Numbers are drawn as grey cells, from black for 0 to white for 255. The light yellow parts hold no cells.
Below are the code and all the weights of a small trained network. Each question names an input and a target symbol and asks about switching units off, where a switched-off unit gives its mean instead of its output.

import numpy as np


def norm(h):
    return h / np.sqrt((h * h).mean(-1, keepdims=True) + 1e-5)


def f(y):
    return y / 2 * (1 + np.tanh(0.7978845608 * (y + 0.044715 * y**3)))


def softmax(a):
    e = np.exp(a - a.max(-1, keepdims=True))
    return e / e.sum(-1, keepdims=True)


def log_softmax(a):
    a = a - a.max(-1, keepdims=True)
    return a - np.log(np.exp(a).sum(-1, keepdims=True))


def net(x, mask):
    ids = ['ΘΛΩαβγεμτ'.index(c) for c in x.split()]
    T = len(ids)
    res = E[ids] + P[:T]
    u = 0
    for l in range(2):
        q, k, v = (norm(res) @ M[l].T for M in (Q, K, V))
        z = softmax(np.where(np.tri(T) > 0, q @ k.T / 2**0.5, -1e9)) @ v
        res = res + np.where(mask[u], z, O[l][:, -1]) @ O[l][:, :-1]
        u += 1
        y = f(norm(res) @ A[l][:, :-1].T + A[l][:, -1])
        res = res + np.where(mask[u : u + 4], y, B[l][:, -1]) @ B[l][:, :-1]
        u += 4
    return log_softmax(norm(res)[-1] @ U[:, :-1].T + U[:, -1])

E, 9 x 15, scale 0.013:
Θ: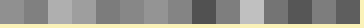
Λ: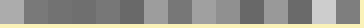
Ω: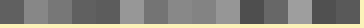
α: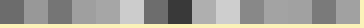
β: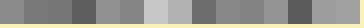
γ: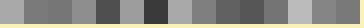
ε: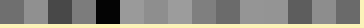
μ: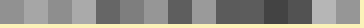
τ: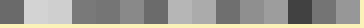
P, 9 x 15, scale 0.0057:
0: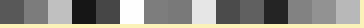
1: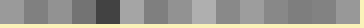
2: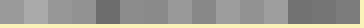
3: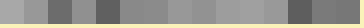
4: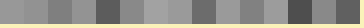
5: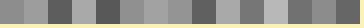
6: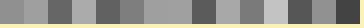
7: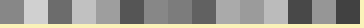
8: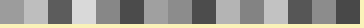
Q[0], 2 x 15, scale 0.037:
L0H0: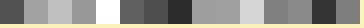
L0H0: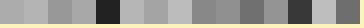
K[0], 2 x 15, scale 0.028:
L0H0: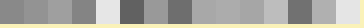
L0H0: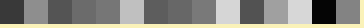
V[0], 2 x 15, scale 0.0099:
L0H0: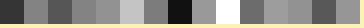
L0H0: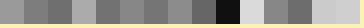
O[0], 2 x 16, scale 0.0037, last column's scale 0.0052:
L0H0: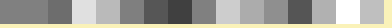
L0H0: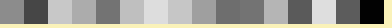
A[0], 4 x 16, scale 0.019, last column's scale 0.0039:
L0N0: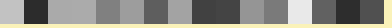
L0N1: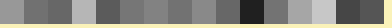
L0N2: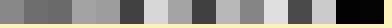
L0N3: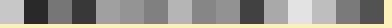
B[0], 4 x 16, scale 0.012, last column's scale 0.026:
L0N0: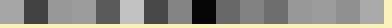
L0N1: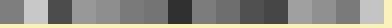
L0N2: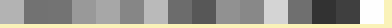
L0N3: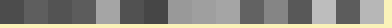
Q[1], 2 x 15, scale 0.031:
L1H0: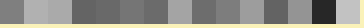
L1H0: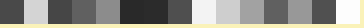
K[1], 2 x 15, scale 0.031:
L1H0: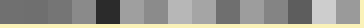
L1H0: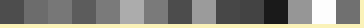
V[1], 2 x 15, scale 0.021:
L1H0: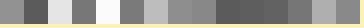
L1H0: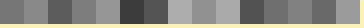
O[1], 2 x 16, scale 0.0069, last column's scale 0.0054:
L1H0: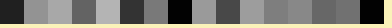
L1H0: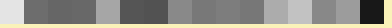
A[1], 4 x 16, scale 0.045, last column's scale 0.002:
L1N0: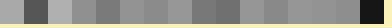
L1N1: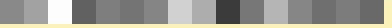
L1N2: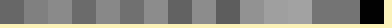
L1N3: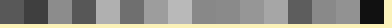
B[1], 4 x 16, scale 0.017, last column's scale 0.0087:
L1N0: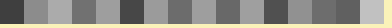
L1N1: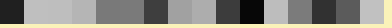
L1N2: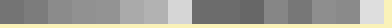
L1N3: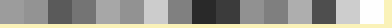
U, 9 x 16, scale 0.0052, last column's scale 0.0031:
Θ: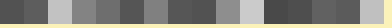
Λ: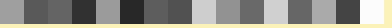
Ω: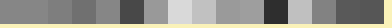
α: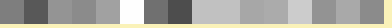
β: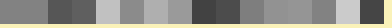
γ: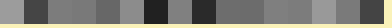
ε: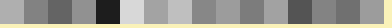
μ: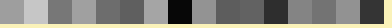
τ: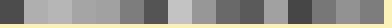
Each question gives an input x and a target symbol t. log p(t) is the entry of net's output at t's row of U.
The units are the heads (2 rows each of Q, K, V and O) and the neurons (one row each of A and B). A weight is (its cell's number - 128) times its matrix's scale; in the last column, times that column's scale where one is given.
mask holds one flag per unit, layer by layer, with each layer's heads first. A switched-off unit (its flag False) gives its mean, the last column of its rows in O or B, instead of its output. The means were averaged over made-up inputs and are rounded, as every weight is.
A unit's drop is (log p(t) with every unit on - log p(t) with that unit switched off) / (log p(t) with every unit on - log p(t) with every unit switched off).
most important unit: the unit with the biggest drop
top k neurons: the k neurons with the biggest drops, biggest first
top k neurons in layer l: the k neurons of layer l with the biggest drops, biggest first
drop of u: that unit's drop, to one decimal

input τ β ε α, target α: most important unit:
L0H0
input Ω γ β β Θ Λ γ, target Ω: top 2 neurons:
[L0N2; L1N0]
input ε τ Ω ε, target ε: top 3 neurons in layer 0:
[L0N3; L0N1; L0N2]
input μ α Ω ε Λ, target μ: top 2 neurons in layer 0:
[L0N3; L0N2]
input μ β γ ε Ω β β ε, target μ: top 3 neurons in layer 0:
[L0N2; L0N3; L0N0]
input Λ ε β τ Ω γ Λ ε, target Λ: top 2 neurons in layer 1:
[L1N3; L1N2]
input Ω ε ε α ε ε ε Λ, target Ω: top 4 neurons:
[L0N2; L0N1; L1N0; L0N3]
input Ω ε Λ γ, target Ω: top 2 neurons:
[L1N0; L0N1]
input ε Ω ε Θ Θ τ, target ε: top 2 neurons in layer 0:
[L0N3; L0N1]
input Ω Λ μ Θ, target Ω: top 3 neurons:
[L0N2; L1N0; L0N1]
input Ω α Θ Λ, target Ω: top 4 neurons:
[L0N2; L1N0; L0N1; L0N3]
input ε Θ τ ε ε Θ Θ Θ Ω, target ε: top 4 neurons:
[L0N2; L0N3; L0N1; L1N3]
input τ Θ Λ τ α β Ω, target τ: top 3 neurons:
[L0N2; L0N1; L1N2]
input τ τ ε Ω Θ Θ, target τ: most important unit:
L0N1
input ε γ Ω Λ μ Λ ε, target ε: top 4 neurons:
[L0N3; L0N2; L0N1; L1N3]
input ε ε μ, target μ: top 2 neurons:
[L0N1; L0N0]
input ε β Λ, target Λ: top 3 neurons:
[L0N1; L0N3; L1N3]
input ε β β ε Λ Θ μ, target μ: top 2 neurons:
[L0N1; L0N3]
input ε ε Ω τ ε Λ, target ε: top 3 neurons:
[L0N3; L0N1; L1N3]
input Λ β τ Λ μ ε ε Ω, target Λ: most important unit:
L1H0
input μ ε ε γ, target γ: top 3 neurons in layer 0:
[L0N0; L0N3; L0N1]
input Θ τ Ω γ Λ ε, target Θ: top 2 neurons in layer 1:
[L1N3; L1N1]
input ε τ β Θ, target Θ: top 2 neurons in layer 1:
[L1N0; L1N3]
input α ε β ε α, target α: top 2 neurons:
[L0N2; L0N3]
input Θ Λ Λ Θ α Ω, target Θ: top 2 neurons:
[L0N2; L0N1]
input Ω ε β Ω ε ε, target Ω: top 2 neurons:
[L0N2; L0N1]
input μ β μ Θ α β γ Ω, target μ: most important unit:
L0N2
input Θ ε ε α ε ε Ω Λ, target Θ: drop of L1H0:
0.8
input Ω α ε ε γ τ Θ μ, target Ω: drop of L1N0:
0.6
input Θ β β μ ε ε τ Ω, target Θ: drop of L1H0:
0.6
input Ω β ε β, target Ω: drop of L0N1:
0.5
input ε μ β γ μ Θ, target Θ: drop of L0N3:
0.0
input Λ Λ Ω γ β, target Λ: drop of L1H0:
0.8
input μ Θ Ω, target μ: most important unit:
L0H0
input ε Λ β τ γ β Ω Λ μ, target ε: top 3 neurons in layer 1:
[L1N3; L1N0; L1N1]
